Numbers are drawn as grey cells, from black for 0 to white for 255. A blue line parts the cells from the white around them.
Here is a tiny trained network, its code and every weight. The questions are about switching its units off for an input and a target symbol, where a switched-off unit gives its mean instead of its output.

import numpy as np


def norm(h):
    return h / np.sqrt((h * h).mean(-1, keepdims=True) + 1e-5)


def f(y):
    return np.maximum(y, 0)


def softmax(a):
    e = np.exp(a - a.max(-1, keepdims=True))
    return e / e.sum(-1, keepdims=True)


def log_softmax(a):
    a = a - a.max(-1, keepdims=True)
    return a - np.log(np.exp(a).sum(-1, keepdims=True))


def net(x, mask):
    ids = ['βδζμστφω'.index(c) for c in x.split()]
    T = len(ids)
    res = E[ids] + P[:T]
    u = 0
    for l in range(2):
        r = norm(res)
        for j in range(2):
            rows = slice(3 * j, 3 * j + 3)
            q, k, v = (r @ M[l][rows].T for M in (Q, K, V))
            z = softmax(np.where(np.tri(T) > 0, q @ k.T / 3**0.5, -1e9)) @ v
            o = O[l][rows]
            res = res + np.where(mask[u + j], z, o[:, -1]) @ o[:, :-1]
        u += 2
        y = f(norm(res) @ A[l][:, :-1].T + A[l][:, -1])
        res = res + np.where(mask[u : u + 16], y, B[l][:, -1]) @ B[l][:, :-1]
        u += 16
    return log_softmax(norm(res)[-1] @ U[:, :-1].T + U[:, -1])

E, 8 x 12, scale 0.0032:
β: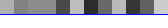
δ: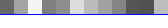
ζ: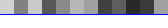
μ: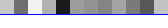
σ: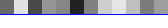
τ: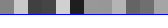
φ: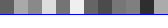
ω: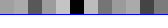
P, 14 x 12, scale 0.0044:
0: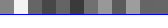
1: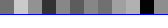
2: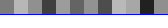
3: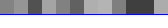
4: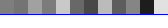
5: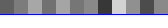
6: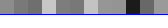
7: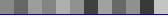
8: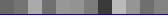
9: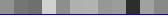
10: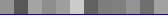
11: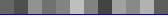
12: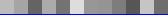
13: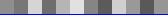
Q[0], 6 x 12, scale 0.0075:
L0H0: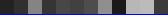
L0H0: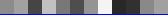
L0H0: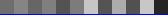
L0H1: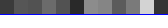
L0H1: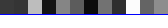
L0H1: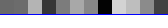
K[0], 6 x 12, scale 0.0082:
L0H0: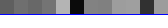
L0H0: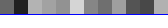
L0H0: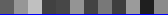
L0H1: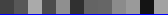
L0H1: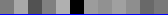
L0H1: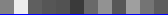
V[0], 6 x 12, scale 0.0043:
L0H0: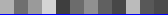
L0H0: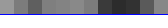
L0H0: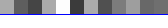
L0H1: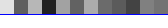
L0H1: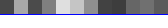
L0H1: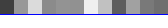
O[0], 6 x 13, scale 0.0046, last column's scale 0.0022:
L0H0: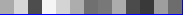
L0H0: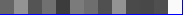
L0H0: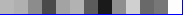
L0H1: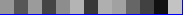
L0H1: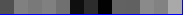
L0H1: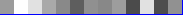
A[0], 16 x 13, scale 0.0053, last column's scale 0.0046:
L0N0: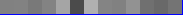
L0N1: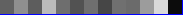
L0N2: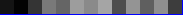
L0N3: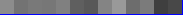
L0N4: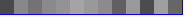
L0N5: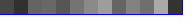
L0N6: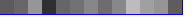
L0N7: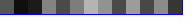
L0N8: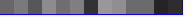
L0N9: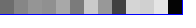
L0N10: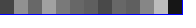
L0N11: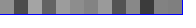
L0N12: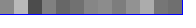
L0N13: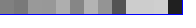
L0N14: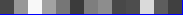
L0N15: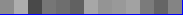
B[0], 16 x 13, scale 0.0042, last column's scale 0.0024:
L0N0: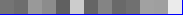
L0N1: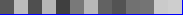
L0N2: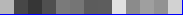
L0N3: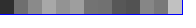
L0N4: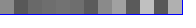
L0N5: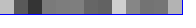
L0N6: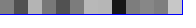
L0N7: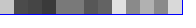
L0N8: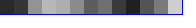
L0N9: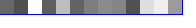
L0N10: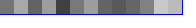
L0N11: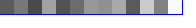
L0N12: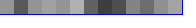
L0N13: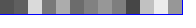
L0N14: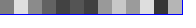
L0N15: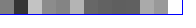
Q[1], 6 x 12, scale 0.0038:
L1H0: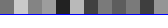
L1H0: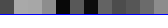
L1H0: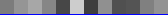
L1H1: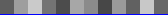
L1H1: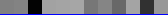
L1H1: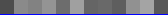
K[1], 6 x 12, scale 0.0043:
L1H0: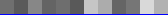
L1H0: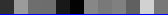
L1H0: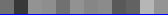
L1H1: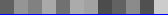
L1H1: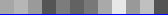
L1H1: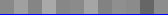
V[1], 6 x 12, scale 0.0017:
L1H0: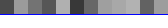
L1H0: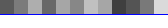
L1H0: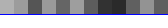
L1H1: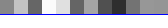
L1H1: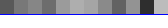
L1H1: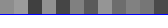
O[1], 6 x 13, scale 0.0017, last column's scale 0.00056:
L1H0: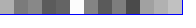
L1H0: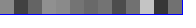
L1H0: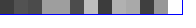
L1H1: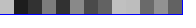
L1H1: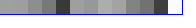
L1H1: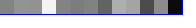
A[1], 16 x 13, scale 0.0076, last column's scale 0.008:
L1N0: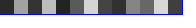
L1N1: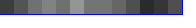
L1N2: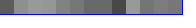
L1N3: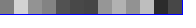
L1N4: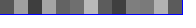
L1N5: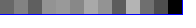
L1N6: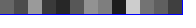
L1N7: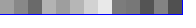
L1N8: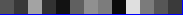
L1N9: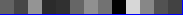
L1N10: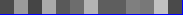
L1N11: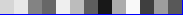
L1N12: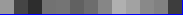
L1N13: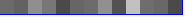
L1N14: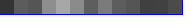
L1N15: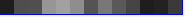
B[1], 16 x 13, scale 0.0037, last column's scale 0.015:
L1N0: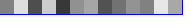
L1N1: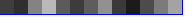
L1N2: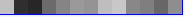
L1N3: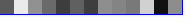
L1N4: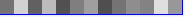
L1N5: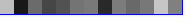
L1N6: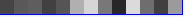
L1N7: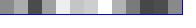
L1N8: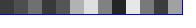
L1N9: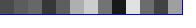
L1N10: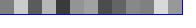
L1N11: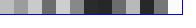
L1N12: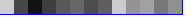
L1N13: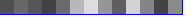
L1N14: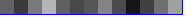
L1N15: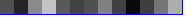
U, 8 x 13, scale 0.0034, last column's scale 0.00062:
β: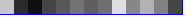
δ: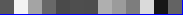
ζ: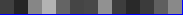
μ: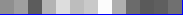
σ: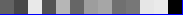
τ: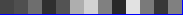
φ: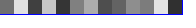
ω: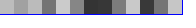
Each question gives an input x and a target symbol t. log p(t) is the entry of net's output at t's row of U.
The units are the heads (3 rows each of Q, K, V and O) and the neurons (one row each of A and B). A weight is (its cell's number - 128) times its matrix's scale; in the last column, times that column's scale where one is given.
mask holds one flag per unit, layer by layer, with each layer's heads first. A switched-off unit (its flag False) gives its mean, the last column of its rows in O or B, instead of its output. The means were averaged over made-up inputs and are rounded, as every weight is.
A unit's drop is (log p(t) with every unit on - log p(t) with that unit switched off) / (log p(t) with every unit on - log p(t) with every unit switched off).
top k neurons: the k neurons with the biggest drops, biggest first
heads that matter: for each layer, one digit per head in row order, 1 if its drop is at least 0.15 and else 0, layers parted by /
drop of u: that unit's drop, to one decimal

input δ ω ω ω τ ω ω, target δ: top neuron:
(L0N14)
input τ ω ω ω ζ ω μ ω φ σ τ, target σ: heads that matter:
00 / 00
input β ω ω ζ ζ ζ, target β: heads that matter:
01 / 00
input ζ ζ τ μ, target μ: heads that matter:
01 / 00
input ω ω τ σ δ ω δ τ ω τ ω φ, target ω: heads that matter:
10 / 00
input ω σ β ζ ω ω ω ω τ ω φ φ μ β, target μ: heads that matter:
10 / 00
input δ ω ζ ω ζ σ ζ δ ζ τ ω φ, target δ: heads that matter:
01 / 00
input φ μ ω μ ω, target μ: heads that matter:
01 / 00
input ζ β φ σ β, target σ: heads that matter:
11 / 00
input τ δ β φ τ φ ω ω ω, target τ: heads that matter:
10 / 00
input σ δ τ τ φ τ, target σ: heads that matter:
11 / 00
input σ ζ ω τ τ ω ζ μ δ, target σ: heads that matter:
00 / 00
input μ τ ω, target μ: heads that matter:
10 / 00
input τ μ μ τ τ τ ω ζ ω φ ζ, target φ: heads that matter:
01 / 00
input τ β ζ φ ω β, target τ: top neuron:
(L0N6)
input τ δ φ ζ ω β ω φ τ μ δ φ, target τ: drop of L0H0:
2.2
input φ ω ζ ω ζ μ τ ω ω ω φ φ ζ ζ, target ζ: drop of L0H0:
0.2
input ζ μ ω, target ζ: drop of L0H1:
0.0
